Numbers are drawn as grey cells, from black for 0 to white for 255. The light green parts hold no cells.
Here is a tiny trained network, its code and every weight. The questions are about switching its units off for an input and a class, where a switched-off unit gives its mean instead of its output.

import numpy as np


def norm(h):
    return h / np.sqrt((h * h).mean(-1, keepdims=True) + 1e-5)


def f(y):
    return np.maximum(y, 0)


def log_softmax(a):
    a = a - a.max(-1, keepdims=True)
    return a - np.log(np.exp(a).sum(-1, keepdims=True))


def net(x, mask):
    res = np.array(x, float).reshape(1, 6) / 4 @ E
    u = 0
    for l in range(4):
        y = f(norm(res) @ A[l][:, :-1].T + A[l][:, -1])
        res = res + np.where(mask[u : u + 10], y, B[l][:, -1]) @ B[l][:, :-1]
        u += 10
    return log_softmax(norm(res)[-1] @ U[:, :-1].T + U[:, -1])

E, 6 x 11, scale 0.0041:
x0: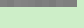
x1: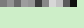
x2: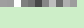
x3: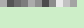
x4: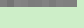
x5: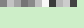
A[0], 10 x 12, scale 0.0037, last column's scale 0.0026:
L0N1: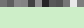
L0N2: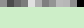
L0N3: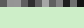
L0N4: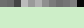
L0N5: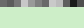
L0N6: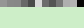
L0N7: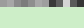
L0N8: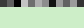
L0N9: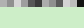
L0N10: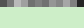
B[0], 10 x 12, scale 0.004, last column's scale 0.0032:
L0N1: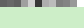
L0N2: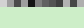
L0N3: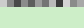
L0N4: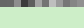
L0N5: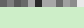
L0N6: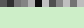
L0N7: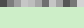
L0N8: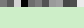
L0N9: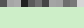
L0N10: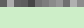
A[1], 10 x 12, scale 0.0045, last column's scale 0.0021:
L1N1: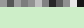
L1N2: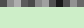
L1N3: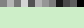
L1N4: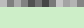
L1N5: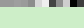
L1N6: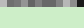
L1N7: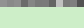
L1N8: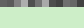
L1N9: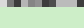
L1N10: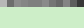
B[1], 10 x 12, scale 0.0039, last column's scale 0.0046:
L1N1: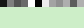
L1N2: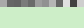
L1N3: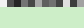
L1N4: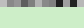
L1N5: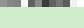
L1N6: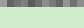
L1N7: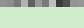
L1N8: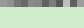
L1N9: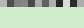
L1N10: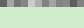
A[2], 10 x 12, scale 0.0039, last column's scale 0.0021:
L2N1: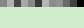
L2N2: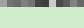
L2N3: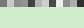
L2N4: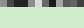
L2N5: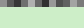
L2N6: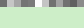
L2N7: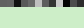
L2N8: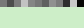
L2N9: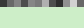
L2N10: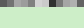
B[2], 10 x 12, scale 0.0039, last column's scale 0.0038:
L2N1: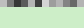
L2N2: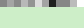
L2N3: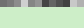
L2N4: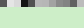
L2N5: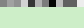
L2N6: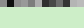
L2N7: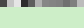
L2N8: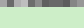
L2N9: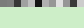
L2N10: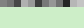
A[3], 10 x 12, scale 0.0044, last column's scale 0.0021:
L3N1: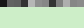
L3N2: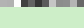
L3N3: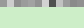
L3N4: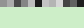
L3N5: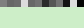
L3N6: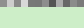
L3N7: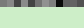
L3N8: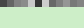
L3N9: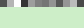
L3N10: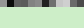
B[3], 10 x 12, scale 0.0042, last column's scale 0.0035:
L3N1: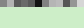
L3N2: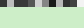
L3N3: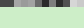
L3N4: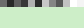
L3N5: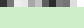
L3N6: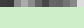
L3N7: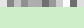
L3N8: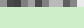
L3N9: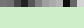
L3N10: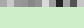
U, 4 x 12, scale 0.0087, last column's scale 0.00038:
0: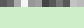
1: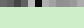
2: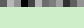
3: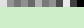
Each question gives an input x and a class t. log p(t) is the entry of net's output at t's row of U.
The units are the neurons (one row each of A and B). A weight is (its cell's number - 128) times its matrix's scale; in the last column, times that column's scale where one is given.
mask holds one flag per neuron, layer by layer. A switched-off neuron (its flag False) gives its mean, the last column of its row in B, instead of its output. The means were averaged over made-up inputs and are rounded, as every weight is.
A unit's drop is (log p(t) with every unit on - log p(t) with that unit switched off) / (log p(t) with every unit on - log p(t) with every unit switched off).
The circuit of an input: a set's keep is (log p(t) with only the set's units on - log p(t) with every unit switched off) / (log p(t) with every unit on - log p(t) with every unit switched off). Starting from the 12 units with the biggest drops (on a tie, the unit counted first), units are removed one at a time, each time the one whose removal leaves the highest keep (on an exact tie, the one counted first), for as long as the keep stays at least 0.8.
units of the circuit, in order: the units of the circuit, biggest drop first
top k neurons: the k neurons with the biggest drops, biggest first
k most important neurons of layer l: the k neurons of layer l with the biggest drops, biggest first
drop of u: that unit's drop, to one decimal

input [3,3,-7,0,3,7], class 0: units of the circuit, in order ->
(L1N5)
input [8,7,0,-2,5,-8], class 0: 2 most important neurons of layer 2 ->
(L2N2; L2N5)
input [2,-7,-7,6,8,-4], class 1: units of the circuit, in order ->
(L1N1; L3N1)
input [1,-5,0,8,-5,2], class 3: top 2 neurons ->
(L1N9; L0N2)
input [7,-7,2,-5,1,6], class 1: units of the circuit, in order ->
(L1N1; L2N9)
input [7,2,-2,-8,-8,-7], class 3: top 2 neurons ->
(L1N3; L1N5)
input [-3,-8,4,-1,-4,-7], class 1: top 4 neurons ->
(L1N1; L1N5; L2N9; L0N7)
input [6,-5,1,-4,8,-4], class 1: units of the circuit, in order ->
(L1N5; L2N9)
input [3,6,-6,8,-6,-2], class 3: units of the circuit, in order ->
(L1N9; L0N2; L3N10)
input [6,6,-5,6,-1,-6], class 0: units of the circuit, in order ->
(L2N5; L3N5)
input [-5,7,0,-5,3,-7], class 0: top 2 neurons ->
(L2N2; L1N1)
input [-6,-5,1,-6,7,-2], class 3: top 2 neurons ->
(L1N2; L1N3)
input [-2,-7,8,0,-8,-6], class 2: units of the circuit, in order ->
(L3N2; L3N9)
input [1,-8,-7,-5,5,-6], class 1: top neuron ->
(L1N5)
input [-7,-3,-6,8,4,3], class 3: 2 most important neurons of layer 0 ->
(L0N2; L0N9)
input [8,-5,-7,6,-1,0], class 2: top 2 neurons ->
(L0N8; L2N4)
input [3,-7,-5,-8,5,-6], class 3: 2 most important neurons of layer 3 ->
(L3N7; L3N4)
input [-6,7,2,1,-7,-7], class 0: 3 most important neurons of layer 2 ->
(L2N2; L2N5; L2N9)
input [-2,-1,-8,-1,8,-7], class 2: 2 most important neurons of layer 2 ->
(L2N7; L2N4)
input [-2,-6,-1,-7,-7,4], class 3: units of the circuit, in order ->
(L1N2)
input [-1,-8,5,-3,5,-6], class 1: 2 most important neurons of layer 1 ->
(L1N5; L1N1)
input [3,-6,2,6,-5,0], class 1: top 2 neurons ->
(L1N1; L0N6)
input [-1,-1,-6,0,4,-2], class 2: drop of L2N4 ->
0.0
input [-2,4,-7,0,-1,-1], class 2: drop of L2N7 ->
0.1
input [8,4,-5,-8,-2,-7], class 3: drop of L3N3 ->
0.1
